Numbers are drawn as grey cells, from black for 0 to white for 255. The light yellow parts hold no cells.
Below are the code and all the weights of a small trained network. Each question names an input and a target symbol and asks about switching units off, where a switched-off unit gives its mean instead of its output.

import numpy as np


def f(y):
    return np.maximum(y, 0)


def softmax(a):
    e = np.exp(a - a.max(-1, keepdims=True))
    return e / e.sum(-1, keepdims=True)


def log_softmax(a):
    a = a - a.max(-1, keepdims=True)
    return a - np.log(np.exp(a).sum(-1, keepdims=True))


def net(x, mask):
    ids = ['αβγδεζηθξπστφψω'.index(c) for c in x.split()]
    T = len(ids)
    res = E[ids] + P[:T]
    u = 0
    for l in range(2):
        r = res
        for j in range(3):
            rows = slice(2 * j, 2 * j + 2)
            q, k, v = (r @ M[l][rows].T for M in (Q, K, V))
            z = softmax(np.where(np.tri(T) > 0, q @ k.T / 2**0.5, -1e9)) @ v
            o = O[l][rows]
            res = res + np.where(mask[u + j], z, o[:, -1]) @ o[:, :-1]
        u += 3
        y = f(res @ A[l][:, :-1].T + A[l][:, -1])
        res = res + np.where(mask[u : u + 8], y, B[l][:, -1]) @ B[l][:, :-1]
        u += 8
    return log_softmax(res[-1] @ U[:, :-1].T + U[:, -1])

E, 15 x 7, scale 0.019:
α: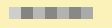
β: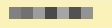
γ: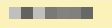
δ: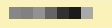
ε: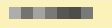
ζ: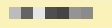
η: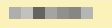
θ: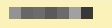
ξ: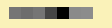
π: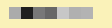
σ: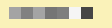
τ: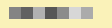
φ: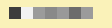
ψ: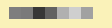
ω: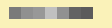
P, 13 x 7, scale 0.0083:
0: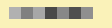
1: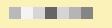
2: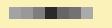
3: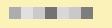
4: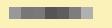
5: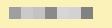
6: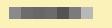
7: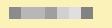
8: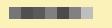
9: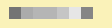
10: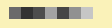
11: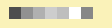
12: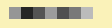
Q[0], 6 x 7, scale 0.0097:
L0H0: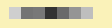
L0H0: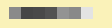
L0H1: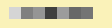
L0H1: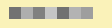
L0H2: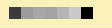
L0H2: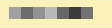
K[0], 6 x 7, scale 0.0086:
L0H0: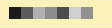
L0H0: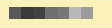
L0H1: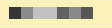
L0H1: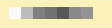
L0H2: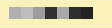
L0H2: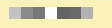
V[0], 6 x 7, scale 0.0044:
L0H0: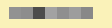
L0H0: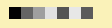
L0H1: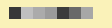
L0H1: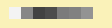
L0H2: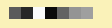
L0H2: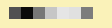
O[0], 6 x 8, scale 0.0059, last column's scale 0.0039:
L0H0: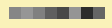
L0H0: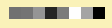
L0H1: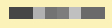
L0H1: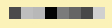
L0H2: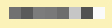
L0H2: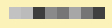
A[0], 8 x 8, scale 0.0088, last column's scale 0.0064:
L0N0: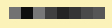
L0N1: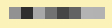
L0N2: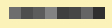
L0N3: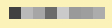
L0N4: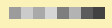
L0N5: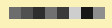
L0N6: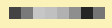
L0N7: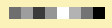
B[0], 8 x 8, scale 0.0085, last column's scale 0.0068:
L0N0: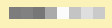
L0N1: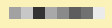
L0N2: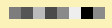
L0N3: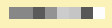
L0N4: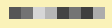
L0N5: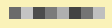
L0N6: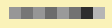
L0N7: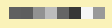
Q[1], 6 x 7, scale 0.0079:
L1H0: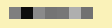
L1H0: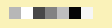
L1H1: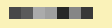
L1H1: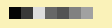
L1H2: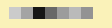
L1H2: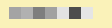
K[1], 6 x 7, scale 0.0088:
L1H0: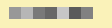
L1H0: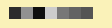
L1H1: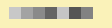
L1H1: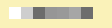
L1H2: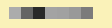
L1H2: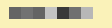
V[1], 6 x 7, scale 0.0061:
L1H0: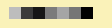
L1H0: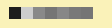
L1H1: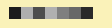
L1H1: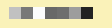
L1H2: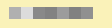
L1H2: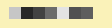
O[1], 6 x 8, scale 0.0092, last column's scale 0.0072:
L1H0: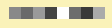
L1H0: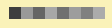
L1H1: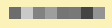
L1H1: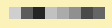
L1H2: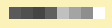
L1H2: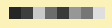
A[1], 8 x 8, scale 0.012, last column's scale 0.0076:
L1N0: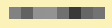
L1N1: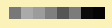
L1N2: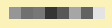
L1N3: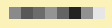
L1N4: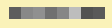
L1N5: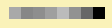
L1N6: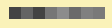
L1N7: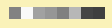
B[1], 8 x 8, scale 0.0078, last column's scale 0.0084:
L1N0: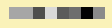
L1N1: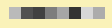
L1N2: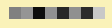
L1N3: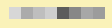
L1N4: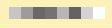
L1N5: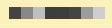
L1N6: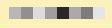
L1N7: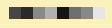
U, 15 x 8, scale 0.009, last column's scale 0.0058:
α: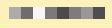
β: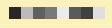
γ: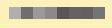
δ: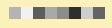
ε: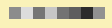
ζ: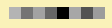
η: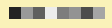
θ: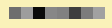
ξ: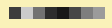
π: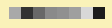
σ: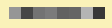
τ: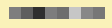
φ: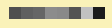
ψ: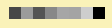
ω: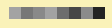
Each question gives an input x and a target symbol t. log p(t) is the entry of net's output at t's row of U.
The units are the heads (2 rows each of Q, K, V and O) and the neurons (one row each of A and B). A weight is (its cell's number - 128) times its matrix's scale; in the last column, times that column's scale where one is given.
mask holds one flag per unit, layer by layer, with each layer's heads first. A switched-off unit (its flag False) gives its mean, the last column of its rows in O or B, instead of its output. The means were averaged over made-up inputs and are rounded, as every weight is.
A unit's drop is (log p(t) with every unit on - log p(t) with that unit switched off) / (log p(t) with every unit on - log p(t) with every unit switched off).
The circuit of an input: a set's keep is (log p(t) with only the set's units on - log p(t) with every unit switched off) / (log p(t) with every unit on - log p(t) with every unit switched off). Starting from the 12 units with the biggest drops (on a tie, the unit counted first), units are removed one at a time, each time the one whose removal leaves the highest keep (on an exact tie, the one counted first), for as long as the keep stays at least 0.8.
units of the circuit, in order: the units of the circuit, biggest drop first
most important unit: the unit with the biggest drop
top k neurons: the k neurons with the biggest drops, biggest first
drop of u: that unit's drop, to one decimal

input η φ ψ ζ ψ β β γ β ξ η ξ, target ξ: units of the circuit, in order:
[L0N5, L1H1, L0N3, L0N1]
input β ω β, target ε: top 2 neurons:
[L0N4, L0N1]
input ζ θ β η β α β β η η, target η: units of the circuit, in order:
[L0N4, L1N7]
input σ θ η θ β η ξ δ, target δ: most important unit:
L0N0
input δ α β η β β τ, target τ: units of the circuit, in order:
[L1N2, L1N5, L0H0]
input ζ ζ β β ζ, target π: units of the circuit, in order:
[L0N0, L1H1]
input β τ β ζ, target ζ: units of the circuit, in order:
[L1N2, L0N0]
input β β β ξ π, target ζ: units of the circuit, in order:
[L1H2, L1N2, L0H2]
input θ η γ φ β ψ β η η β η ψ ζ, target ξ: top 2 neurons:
[L0N7, L0N1]
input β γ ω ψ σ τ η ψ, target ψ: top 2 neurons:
[L0N7, L0N5]
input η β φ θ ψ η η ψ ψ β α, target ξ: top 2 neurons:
[L0N7, L0N3]
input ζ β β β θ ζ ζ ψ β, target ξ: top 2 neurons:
[L0N1, L0N7]
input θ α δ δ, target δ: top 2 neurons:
[L0N3, L0N1]
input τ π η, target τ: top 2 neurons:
[L1N5, L1N6]
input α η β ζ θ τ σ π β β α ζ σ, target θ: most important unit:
L0N5
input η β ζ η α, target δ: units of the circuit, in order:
[L0N1, L1N7, L0H2]
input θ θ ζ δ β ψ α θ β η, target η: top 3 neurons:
[L0N4, L1N7, L0N7]
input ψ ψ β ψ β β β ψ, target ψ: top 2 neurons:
[L0N7, L0N3]
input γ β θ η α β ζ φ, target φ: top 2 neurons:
[L1N7, L0N3]
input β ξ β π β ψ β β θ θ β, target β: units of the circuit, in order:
[L1H0]
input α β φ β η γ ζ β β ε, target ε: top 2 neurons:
[L1N0, L0N3]
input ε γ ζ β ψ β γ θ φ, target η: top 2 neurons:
[L1N7, L1N5]
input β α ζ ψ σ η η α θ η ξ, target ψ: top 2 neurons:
[L0N0, L0N5]
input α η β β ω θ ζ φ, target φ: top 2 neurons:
[L1N7, L1N1]
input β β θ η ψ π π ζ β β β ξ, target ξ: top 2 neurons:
[L0N5, L0N3]
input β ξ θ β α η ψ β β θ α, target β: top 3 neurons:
[L0N5, L1N6, L1N7]
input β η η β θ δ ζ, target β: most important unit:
L0N5
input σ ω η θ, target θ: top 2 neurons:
[L1N1, L0N0]
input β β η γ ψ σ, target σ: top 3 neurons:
[L1N1, L1N7, L0N4]
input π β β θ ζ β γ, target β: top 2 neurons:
[L0N0, L1N6]
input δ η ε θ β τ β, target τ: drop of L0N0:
0.2
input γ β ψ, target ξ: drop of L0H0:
0.0
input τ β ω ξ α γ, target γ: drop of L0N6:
0.3
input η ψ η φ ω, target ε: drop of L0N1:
0.1
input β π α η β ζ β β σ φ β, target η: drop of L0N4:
0.5
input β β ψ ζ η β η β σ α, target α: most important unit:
L1N5
